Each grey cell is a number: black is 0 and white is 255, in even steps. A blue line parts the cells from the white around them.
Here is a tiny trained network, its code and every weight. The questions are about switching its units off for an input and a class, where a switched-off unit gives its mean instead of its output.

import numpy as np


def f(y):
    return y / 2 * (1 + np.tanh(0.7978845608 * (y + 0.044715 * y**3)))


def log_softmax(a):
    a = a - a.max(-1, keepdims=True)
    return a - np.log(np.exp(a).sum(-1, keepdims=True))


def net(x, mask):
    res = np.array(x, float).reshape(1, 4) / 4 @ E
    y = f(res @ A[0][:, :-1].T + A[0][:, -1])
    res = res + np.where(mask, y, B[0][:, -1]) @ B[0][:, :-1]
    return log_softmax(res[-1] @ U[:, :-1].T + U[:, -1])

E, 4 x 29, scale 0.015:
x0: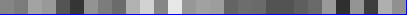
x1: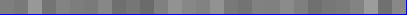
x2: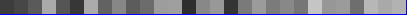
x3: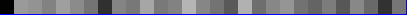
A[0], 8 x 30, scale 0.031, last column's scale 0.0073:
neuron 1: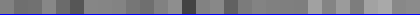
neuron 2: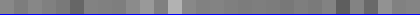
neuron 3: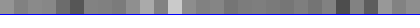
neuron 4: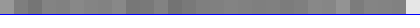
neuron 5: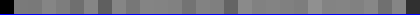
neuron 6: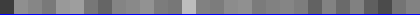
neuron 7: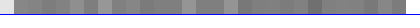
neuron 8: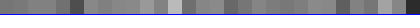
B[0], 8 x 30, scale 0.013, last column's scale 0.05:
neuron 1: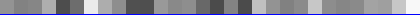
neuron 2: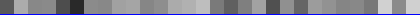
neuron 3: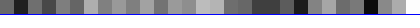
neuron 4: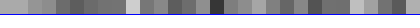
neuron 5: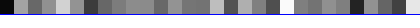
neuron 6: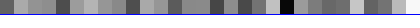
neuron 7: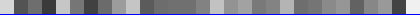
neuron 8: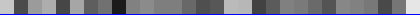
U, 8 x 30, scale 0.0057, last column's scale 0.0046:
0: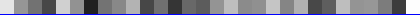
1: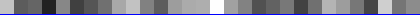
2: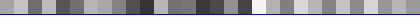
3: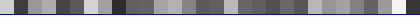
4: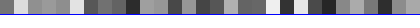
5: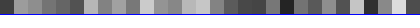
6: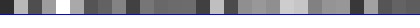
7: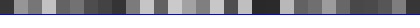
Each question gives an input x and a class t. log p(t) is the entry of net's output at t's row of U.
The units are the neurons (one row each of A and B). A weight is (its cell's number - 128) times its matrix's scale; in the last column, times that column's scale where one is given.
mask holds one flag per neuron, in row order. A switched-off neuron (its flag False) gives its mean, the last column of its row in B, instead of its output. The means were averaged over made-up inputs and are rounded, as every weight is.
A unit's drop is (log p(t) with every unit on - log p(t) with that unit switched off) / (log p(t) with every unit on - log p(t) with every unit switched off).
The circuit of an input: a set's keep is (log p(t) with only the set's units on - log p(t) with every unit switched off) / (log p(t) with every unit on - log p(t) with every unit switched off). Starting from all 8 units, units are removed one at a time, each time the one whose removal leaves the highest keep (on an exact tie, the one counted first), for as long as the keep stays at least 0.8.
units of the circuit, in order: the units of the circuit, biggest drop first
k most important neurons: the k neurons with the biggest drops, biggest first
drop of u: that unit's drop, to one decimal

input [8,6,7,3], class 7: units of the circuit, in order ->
neuron 5
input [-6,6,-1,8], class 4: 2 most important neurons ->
neuron 6; neuron 3
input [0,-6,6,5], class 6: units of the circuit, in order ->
neuron 5; neuron 3
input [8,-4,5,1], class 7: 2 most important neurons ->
neuron 5; neuron 6
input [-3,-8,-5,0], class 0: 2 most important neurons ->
neuron 3; neuron 7
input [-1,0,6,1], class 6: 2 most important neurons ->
neuron 5; neuron 6
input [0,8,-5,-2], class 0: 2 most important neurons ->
neuron 3; neuron 2
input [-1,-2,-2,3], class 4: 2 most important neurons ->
neuron 3; neuron 2
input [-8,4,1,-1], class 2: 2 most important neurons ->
neuron 3; neuron 7
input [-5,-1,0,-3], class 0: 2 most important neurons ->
neuron 3; neuron 6
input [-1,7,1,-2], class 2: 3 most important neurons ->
neuron 3; neuron 5; neuron 8
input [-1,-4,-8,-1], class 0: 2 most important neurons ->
neuron 7; neuron 3
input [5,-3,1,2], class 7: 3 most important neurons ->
neuron 8; neuron 1; neuron 7
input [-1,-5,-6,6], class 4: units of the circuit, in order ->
neuron 3
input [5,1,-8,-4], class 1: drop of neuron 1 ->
0.0
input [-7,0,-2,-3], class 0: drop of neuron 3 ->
0.4
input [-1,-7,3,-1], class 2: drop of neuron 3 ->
0.6
